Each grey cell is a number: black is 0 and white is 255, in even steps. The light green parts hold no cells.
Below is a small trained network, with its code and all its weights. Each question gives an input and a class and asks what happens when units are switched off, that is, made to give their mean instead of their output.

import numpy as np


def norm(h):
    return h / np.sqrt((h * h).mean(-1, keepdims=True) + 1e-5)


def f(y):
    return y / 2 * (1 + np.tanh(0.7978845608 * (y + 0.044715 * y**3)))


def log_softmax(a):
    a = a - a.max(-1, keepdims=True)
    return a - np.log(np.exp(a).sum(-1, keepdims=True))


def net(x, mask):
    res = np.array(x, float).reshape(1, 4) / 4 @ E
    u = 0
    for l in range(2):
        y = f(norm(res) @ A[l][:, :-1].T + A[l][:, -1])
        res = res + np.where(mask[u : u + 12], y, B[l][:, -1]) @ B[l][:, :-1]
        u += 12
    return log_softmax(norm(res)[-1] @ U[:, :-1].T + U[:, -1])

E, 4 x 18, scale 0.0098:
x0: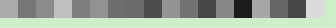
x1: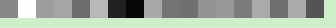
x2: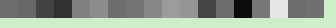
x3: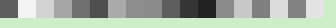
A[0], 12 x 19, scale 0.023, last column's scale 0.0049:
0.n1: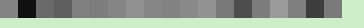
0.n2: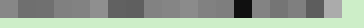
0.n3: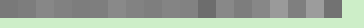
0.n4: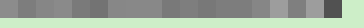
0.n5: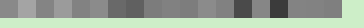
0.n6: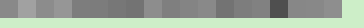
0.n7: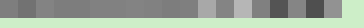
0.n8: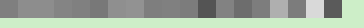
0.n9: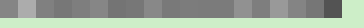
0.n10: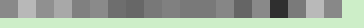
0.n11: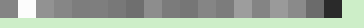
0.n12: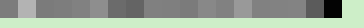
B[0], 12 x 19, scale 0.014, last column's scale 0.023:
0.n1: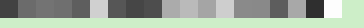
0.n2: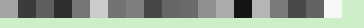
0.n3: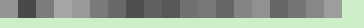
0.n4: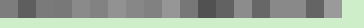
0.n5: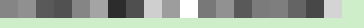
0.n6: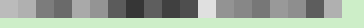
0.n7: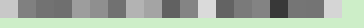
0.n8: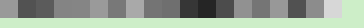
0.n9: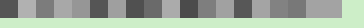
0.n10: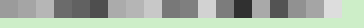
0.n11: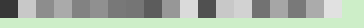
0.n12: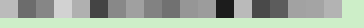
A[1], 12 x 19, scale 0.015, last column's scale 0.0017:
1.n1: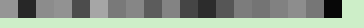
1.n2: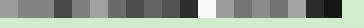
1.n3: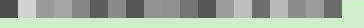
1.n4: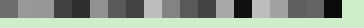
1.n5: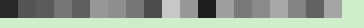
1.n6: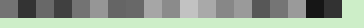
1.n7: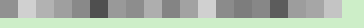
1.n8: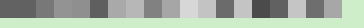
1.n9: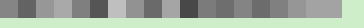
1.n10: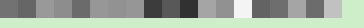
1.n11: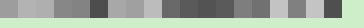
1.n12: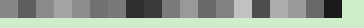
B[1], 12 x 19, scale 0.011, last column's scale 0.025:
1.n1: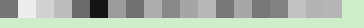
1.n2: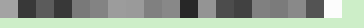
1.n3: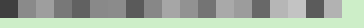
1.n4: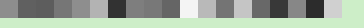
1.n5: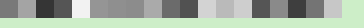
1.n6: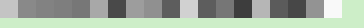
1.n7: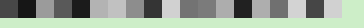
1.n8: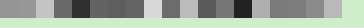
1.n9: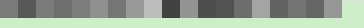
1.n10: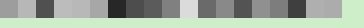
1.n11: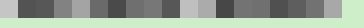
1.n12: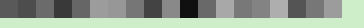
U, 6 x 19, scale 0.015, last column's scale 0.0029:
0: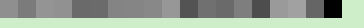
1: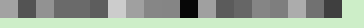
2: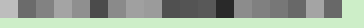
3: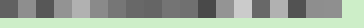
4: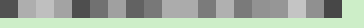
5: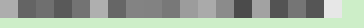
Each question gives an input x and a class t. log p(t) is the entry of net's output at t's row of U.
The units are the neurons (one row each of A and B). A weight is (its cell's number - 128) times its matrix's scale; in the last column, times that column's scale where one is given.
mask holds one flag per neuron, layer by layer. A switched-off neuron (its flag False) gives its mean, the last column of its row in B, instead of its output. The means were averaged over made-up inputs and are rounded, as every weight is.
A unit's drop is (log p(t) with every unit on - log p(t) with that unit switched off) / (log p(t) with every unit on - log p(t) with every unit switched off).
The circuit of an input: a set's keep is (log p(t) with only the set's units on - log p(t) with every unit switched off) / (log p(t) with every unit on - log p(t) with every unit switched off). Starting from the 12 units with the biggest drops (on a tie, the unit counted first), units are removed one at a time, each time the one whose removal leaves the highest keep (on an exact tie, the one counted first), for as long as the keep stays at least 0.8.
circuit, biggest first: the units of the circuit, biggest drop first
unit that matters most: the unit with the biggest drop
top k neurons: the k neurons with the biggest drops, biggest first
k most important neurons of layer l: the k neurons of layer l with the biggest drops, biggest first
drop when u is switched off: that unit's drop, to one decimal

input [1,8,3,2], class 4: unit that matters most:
0.n11
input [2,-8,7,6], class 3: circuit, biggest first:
[0.n10; 0.n7; 1.n5; 1.n2]
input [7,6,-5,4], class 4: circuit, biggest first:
[0.n11; 0.n2]
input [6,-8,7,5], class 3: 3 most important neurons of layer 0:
[0.n10; 0.n7; 0.n12]
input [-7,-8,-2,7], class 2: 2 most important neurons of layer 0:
[0.n1; 0.n11]
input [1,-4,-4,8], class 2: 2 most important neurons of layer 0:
[0.n1; 0.n8]
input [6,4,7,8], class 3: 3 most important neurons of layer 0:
[0.n11; 0.n7; 0.n12]
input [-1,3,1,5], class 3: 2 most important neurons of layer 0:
[0.n11; 0.n8]
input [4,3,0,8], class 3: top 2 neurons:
[0.n8; 0.n11]
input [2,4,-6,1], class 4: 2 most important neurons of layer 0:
[0.n11; 0.n2]
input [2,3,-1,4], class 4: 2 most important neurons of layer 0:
[0.n11; 0.n10]
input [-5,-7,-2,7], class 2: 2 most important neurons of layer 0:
[0.n1; 0.n11]
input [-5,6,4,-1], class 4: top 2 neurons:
[0.n11; 0.n8]
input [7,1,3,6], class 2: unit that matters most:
0.n8
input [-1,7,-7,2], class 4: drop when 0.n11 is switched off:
0.4
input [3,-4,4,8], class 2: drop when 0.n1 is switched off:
0.2
